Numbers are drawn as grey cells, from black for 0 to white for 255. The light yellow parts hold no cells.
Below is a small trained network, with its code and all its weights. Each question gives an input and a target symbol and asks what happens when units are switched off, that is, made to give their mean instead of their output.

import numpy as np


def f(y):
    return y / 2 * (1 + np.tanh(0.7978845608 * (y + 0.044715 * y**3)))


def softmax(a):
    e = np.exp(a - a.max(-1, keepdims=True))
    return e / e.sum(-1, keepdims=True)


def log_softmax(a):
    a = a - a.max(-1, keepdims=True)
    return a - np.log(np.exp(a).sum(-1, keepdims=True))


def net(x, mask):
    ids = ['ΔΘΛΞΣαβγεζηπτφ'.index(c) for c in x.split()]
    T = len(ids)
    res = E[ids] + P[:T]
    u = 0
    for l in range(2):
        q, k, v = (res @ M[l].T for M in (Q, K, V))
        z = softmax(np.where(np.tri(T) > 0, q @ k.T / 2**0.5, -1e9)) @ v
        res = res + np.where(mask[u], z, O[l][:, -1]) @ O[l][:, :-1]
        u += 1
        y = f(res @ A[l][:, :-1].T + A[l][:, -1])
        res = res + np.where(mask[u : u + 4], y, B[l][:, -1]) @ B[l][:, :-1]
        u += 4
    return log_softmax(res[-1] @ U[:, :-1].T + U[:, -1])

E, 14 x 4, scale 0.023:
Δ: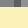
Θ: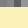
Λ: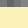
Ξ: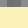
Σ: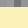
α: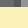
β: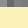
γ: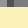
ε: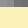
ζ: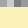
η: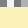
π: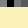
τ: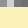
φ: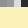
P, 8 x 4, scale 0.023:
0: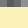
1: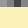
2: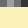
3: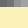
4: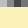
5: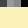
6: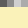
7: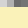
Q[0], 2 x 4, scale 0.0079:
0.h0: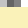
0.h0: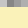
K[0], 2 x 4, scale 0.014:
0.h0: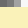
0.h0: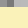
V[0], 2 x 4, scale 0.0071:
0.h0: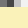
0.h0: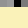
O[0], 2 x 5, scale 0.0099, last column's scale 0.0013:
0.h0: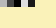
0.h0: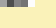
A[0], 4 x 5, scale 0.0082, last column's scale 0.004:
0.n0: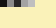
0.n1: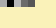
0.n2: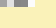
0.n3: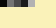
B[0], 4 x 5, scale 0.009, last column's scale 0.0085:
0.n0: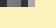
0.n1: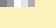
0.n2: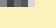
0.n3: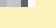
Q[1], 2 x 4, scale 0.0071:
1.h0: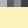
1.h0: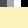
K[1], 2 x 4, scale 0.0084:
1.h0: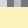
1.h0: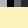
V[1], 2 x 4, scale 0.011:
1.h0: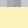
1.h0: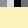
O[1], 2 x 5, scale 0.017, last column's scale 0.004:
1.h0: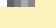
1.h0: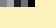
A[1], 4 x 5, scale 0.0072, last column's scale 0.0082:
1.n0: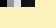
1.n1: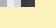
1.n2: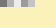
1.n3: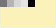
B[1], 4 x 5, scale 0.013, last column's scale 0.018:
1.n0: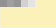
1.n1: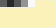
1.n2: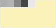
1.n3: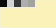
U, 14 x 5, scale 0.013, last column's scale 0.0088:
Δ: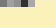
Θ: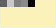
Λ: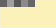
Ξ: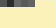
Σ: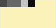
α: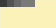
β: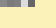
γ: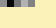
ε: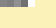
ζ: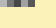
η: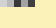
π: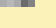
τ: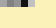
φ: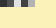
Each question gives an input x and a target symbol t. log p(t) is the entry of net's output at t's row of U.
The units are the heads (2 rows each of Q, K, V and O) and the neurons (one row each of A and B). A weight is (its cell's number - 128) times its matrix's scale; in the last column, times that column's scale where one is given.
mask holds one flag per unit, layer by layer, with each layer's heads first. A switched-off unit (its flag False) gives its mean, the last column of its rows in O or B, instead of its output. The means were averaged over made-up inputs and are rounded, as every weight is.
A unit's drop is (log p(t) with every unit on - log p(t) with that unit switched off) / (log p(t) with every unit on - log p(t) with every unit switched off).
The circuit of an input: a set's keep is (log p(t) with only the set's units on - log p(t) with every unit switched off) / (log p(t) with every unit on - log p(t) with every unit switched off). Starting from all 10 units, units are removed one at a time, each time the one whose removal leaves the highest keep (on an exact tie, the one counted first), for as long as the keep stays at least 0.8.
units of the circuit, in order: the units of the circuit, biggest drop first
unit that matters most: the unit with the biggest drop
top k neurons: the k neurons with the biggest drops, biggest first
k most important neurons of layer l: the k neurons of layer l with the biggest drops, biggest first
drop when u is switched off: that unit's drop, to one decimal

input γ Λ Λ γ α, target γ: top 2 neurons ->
1.n2, 0.n2
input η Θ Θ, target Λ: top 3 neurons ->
1.n0, 1.n1, 0.n1
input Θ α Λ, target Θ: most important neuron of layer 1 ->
1.n0
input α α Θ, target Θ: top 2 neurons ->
1.n0, 0.n0
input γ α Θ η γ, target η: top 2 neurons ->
1.n1, 0.n1
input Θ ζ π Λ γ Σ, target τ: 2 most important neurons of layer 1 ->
1.n2, 1.n3
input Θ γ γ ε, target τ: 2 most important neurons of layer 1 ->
1.n1, 1.n0
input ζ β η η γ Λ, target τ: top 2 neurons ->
1.n2, 1.n1
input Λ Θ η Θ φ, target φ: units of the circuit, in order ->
0.h0, 1.h0
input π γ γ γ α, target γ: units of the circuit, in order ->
1.h0, 0.n1
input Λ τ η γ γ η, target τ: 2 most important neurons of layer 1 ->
1.n2, 1.n1
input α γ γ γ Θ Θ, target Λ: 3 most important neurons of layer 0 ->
0.n2, 0.n1, 0.n0
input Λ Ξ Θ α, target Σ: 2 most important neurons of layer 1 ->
1.n2, 1.n0
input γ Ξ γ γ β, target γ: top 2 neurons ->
1.n2, 0.n3
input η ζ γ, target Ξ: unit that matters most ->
0.n2
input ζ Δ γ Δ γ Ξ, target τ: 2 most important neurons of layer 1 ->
1.n2, 1.n1
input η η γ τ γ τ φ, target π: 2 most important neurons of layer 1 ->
1.n2, 1.n0
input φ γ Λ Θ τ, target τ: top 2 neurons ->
1.n0, 1.n1
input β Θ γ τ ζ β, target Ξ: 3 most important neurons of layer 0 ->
0.n2, 0.n1, 0.n0
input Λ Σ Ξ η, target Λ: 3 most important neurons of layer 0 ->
0.n0, 0.n2, 0.n3
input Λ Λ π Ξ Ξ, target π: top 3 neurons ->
1.n1, 0.n1, 1.n2
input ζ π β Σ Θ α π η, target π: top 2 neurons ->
0.n2, 1.n2
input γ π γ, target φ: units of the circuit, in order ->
1.h0
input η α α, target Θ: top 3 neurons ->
1.n0, 0.n0, 0.n1
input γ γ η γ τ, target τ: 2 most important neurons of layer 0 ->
0.n2, 0.n3
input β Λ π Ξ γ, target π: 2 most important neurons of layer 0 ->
0.n1, 0.n3
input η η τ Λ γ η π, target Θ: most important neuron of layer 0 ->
0.n1
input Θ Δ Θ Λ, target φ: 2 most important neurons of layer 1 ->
1.n1, 1.n0
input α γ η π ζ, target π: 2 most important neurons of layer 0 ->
0.n2, 0.n1
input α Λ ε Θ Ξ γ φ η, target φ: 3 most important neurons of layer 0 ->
0.n2, 0.n1, 0.n3
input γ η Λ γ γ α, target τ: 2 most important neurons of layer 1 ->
1.n2, 1.n1
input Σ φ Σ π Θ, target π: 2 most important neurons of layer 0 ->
0.n2, 0.n1
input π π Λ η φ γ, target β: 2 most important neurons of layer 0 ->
0.n2, 0.n3
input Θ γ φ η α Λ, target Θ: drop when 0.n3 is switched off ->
0.0
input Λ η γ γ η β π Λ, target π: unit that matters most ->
1.n2
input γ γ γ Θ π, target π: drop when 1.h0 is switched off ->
0.1
